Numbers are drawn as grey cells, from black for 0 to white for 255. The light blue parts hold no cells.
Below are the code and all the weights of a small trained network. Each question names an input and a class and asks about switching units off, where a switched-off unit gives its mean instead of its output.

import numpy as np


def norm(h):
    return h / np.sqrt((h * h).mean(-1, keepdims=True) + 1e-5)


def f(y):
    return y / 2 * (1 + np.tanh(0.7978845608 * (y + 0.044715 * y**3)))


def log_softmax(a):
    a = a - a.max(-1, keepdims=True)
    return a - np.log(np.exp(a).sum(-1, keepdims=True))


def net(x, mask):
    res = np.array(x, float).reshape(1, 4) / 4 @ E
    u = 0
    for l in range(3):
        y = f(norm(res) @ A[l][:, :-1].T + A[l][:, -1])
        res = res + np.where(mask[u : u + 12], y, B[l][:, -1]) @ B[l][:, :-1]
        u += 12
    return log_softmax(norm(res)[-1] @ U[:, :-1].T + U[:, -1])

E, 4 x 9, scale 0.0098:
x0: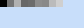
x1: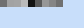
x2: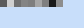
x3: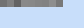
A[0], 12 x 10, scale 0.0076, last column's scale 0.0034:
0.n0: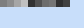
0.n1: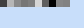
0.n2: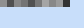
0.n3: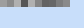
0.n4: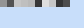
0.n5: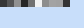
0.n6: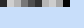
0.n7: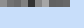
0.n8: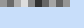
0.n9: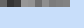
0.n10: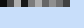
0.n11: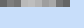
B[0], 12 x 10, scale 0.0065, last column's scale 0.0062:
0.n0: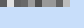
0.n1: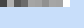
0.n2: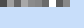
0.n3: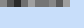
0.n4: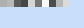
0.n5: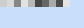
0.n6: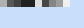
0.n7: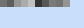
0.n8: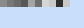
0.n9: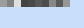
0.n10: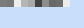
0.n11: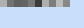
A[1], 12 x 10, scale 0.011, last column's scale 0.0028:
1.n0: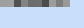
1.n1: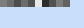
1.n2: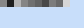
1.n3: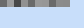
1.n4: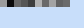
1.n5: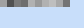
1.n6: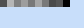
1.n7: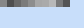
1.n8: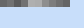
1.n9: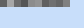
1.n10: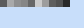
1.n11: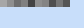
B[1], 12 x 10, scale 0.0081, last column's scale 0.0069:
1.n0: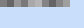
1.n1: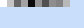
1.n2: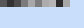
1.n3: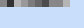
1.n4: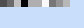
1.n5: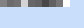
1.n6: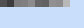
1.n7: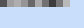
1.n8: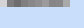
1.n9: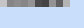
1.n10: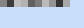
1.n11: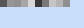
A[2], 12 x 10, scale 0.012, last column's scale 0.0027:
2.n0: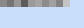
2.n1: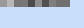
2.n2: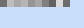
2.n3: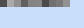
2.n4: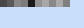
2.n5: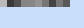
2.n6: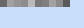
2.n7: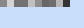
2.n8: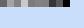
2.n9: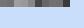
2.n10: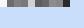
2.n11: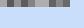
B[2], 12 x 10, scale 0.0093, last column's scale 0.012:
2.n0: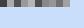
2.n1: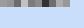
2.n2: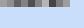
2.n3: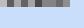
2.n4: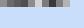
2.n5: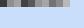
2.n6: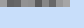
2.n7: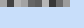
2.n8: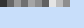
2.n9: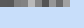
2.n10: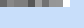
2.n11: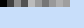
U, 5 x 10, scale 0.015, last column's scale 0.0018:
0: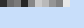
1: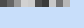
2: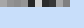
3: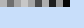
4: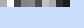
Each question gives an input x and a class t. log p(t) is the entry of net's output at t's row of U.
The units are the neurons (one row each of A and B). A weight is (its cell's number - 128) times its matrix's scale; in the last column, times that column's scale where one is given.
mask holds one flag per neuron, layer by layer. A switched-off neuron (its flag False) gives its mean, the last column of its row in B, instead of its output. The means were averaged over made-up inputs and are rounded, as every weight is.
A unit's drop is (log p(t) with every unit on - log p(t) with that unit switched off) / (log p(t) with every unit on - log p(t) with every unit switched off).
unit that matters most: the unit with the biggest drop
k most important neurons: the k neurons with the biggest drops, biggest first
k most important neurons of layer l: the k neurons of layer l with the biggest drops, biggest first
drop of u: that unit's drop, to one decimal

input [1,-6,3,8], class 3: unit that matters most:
0.n6
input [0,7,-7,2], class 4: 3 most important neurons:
(0.n0 0.n4 0.n8)
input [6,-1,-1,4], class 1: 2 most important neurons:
(0.n5 0.n10)
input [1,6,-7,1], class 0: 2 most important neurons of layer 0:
(0.n5 0.n6)
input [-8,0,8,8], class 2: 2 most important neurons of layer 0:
(0.n10 0.n5)
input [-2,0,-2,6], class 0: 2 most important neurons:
(0.n5 1.n1)
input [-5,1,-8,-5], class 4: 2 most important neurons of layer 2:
(2.n4 2.n8)
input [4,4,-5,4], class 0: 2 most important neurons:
(1.n4 0.n6)
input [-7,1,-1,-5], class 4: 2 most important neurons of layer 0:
(0.n6 0.n0)
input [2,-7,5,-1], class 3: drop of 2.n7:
0.1
